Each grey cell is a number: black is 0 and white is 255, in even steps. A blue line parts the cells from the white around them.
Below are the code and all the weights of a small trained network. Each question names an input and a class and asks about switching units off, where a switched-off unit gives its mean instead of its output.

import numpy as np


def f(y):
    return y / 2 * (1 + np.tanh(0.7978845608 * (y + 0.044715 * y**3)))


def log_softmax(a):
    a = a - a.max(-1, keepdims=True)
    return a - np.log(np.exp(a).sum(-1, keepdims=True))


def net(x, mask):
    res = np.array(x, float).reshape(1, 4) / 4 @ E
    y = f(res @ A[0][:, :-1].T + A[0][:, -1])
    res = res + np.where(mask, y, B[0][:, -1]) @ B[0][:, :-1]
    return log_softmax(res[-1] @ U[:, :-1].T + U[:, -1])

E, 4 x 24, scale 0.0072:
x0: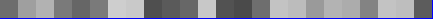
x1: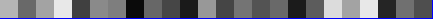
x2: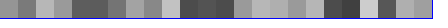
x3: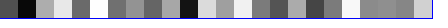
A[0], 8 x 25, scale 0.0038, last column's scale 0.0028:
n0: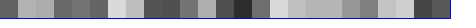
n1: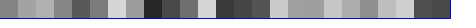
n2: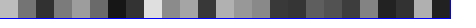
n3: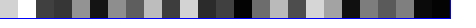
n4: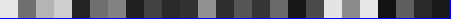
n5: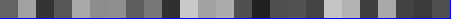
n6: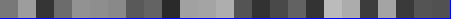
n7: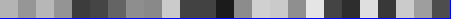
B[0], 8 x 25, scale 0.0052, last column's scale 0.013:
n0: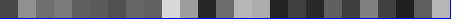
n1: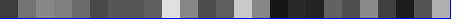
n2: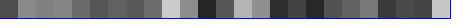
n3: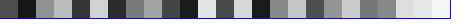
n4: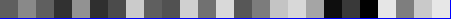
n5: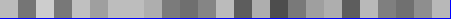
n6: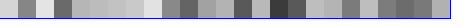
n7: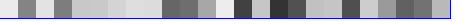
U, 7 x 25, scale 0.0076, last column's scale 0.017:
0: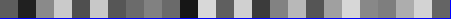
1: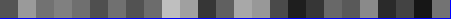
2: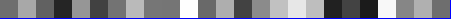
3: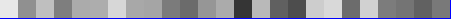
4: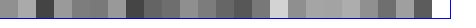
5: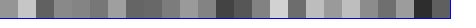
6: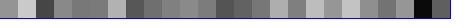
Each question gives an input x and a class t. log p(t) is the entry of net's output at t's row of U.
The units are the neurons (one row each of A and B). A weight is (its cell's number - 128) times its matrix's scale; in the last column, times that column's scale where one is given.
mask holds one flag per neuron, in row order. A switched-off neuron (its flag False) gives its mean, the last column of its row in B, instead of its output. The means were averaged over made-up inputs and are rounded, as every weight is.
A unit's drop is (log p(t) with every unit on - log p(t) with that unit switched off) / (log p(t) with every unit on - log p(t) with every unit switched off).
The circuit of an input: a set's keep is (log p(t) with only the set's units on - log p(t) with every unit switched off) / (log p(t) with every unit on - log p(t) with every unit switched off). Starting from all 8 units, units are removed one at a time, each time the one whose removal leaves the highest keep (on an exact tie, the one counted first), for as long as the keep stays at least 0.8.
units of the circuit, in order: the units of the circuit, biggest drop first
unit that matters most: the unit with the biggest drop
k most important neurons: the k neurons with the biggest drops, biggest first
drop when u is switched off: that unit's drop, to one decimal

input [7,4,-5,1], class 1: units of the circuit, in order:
n1
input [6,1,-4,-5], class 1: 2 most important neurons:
n0, n1
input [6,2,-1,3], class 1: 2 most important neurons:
n3, n1
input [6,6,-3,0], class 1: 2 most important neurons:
n1, n0
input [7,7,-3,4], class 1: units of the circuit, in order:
n1, n3
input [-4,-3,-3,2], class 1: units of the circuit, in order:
n3, n4
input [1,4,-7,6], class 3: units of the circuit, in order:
n3, n6
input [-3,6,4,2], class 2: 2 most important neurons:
n4, n3
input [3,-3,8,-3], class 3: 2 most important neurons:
n7, n4
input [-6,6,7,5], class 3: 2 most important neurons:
n7, n3
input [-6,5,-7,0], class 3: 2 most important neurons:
n6, n5
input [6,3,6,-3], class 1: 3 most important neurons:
n1, n0, n6
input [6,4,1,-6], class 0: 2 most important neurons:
n3, n2
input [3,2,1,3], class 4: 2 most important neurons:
n3, n2
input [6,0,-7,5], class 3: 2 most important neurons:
n3, n6
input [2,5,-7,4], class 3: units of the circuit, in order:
n3
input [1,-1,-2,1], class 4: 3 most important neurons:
n3, n4, n7
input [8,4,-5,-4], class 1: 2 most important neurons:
n1, n0
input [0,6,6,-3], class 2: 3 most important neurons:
n4, n6, n5
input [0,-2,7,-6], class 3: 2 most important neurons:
n7, n4
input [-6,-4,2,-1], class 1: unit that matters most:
n4
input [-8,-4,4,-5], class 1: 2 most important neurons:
n2, n4
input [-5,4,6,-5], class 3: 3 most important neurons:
n7, n0, n1
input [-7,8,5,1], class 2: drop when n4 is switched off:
1.1
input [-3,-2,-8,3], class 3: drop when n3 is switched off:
0.1
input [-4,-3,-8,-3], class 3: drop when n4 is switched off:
0.0
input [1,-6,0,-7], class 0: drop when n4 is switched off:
0.2
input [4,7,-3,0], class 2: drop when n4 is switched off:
1.0
